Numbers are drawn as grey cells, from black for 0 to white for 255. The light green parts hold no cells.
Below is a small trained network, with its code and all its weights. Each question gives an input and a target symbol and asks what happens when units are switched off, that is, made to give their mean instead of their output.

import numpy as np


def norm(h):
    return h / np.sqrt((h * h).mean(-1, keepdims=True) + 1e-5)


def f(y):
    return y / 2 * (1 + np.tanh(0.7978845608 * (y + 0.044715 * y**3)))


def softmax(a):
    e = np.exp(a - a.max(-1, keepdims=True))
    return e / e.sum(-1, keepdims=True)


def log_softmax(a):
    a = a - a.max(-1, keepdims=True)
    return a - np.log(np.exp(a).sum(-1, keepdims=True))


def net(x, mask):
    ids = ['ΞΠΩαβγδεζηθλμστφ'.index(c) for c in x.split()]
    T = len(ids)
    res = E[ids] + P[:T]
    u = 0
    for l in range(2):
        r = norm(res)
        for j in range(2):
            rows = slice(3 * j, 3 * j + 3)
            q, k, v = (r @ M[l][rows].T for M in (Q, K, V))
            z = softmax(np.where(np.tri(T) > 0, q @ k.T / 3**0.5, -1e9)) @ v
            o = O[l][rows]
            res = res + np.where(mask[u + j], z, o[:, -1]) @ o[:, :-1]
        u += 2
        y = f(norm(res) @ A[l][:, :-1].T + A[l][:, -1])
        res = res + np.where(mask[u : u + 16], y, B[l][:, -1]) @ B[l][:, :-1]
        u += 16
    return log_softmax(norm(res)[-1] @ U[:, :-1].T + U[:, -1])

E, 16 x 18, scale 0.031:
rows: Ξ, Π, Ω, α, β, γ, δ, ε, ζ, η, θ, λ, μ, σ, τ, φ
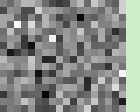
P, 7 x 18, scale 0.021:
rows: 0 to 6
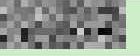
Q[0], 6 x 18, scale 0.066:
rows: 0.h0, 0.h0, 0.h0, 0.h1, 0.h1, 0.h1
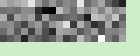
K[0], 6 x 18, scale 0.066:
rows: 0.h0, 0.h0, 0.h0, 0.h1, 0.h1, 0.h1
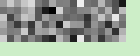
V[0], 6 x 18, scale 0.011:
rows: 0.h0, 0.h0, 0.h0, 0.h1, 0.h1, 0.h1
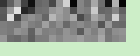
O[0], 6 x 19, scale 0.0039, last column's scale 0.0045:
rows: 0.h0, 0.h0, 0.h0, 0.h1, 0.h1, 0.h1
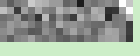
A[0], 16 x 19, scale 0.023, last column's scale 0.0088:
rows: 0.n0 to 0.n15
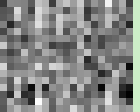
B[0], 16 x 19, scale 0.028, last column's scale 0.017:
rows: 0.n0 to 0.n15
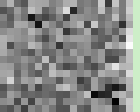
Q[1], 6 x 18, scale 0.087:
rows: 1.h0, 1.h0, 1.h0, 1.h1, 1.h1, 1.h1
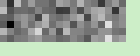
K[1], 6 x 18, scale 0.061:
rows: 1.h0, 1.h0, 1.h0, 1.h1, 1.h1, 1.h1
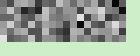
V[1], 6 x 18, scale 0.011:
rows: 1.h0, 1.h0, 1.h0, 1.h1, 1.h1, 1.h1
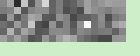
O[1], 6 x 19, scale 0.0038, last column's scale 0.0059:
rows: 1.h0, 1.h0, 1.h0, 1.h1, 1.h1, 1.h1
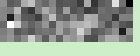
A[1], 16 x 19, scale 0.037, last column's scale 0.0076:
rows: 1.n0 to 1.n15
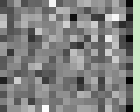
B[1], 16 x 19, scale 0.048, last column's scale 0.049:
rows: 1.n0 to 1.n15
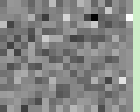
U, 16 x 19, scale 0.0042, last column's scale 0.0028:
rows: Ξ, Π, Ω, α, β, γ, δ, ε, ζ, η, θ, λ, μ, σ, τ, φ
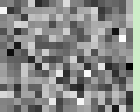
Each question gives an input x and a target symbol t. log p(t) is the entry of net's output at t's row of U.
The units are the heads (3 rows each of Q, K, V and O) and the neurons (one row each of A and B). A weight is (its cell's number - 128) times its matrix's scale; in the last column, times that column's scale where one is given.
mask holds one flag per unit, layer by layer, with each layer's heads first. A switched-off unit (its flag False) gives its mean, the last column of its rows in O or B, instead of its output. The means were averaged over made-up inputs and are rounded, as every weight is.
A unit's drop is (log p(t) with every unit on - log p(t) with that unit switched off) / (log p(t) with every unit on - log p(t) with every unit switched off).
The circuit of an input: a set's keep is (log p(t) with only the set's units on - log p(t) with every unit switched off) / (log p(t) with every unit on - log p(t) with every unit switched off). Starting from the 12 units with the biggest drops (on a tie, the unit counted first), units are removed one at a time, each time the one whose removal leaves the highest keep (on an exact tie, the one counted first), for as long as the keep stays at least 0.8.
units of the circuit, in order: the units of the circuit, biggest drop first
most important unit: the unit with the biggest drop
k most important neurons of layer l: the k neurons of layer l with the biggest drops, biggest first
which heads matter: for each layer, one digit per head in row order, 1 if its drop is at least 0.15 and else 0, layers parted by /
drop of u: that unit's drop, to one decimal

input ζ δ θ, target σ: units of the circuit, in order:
[0.n0; 1.n2]
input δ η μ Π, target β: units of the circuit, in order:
[0.n14; 1.n2; 0.n1]
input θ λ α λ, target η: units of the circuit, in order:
[1.n2; 0.n8]
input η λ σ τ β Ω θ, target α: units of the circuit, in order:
[1.n10; 1.n2]
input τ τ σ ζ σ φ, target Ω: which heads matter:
10 / 00
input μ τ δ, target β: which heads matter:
10 / 00
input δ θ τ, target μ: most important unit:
1.n5
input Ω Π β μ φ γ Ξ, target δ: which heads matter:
00 / 00
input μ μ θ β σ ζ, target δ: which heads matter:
10 / 00
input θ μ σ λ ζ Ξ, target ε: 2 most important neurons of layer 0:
[0.n15; 0.n0]
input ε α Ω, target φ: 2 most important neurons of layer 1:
[1.n14; 1.n2]
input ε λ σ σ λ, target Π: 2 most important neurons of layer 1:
[1.n3; 1.n2]
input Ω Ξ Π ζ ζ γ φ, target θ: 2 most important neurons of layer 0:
[0.n6; 0.n7]
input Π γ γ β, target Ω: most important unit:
1.n15
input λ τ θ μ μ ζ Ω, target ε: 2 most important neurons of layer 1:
[1.n6; 1.n2]
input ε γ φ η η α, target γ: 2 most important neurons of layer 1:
[1.n11; 1.n2]
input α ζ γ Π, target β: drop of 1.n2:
0.5
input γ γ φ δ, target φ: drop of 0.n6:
0.0
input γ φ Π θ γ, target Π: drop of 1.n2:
0.3
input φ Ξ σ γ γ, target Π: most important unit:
1.n3
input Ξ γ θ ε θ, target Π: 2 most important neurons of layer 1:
[1.n3; 1.n2]
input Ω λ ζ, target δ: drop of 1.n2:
0.1
